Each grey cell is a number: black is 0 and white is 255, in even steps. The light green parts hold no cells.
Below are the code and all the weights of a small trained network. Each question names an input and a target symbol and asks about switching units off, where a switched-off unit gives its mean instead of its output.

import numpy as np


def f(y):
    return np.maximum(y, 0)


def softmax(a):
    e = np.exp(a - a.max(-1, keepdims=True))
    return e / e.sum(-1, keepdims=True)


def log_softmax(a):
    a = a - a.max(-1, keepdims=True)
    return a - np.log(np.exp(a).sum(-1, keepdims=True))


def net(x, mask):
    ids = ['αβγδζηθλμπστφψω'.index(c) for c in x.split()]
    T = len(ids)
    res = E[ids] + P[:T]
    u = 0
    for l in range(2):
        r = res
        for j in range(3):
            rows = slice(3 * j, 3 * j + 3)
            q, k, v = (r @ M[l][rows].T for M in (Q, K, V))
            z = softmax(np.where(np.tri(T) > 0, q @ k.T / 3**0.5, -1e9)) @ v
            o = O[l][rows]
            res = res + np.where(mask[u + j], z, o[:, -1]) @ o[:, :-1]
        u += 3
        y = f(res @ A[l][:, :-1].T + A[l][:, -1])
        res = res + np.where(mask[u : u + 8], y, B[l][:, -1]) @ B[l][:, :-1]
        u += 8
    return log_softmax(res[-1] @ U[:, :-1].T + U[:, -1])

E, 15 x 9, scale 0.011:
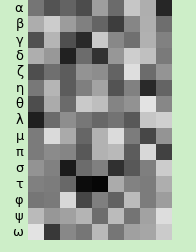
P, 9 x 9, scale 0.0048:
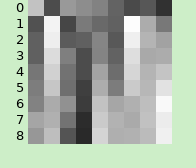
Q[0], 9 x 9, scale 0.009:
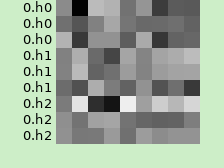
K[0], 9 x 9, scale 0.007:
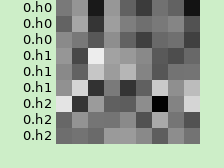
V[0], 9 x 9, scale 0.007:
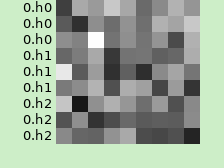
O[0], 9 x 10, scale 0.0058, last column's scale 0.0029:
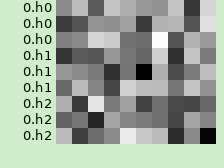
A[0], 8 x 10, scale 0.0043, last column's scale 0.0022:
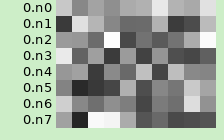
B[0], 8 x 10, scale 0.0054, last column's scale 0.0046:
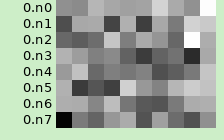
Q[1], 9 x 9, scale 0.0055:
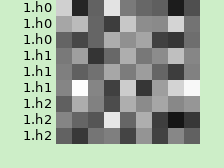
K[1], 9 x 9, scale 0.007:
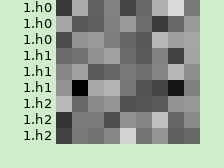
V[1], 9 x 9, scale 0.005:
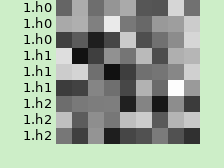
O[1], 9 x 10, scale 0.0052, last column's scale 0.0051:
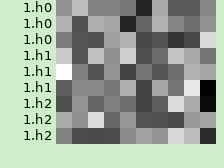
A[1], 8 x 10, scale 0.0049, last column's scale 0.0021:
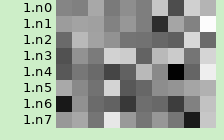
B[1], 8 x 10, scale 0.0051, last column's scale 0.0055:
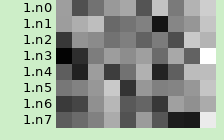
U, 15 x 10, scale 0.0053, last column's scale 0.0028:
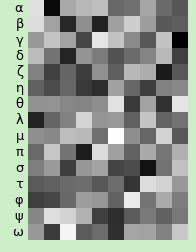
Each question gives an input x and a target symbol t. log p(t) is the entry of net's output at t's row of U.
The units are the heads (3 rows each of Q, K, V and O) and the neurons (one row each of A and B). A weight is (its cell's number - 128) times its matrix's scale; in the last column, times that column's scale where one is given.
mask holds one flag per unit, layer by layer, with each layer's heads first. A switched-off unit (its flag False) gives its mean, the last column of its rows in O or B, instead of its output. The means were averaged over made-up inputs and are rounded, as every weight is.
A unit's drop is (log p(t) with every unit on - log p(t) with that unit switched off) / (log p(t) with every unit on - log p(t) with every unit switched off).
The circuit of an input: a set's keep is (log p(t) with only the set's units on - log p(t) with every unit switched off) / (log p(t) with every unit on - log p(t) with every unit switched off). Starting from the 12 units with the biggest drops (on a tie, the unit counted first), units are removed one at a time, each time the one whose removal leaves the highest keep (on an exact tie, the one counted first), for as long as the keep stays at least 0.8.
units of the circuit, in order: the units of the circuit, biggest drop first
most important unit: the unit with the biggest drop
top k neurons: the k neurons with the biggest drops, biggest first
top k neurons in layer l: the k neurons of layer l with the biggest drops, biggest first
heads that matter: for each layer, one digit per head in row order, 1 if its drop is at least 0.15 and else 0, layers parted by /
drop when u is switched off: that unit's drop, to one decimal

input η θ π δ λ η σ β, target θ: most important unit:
1.h1
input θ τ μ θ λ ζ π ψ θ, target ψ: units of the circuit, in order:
(0.h2 1.h2 1.h0)
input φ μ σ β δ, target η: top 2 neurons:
(1.n4 0.n7)
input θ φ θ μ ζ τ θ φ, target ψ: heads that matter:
111 / 101
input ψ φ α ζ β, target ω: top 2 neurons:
(0.n1 0.n4)
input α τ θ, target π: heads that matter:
110 / 100
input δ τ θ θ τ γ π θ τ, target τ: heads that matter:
101 / 001
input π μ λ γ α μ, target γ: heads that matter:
010 / 000
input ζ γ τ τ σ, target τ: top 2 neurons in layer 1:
(1.n6 1.n7)
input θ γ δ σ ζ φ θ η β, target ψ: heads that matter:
010 / 101
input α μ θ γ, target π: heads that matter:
000 / 100
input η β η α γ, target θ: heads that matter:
101 / 010
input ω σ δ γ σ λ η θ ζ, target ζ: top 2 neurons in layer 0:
(0.n7 0.n3)
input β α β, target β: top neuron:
(0.n3)
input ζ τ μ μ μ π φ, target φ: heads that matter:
110 / 010
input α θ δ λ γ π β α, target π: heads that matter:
101 / 100
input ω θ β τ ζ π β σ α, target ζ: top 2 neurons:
(0.n7 0.n3)
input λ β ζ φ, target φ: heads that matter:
100 / 010
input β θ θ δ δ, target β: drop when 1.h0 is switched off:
0.1
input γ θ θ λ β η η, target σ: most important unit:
1.h0
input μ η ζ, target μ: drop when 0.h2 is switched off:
0.1
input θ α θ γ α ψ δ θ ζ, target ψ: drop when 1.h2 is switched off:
0.5
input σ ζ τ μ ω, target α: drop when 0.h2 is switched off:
0.3
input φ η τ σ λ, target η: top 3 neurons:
(1.n4 0.n1 0.n7)
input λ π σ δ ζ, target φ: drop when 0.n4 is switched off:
0.1
